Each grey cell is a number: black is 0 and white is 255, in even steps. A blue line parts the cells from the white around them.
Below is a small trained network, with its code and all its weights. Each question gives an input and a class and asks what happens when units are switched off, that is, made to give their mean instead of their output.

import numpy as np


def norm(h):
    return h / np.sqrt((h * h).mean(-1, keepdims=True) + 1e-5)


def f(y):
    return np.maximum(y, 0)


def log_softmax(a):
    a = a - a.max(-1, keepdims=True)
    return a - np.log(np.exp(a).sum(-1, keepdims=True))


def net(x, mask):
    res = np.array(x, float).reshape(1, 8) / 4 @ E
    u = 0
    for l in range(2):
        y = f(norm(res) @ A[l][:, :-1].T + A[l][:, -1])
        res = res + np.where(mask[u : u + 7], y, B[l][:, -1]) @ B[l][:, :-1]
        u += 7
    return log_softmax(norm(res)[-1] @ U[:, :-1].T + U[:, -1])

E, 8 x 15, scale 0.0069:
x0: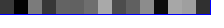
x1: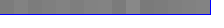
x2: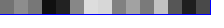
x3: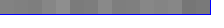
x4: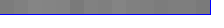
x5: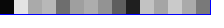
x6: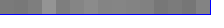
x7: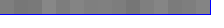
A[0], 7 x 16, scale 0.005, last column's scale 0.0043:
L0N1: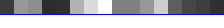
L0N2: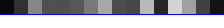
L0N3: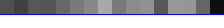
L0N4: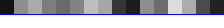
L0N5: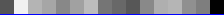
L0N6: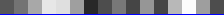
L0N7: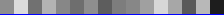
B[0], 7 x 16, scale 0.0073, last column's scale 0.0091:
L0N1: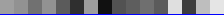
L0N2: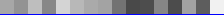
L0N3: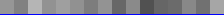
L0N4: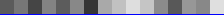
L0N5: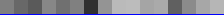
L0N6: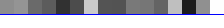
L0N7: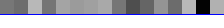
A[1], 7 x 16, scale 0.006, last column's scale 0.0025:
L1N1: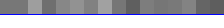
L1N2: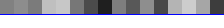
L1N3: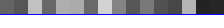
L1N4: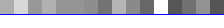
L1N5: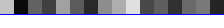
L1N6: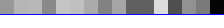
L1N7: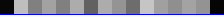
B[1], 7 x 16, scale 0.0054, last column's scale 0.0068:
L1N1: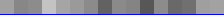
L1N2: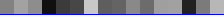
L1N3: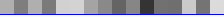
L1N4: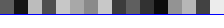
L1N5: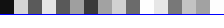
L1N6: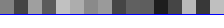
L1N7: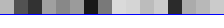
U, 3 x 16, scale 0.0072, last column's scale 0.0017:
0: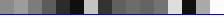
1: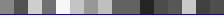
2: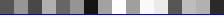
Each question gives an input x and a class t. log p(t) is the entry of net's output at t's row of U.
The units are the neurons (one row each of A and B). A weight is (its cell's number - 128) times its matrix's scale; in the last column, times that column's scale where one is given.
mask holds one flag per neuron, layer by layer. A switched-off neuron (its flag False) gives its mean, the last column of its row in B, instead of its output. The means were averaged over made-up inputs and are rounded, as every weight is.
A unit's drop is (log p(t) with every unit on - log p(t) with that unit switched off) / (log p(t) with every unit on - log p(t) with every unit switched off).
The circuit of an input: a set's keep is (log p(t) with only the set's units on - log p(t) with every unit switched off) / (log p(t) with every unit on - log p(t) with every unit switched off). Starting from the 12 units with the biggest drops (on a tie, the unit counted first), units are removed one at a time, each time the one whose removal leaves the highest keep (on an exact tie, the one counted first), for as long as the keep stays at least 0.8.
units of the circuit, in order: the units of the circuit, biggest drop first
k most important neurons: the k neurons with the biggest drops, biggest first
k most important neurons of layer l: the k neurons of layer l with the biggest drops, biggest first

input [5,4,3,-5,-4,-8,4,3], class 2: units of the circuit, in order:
(L1N5)
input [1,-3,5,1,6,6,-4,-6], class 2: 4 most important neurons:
(L0N4 L0N6 L0N5 L1N7)
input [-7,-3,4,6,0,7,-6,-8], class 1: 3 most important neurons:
(L0N7 L1N4 L1N6)
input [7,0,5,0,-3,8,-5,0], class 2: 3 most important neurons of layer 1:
(L1N7 L1N4 L1N6)
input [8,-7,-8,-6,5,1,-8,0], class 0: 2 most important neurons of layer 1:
(L1N2 L1N4)
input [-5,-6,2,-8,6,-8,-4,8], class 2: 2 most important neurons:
(L1N5 L0N2)
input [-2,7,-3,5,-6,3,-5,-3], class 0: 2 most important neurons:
(L0N6 L1N5)
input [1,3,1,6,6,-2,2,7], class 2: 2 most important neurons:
(L0N6 L0N2)
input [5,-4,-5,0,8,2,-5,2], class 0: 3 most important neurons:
(L0N6 L0N7 L1N4)
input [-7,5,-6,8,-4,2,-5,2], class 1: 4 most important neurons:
(L0N7 L0N1 L1N4 L1N6)
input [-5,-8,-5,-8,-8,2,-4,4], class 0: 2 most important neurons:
(L0N6 L0N2)
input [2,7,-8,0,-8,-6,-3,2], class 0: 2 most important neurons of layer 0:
(L0N6 L0N4)
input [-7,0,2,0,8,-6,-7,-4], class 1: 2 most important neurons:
(L1N4 L0N4)
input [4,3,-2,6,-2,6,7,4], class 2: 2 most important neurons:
(L0N4 L1N7)
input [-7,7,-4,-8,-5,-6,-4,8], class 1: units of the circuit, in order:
(L1N4)
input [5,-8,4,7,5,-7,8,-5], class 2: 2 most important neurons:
(L1N5 L0N6)
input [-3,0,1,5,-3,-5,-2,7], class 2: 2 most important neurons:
(L1N5 L0N2)
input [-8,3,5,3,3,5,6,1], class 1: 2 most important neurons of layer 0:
(L0N6 L0N7)
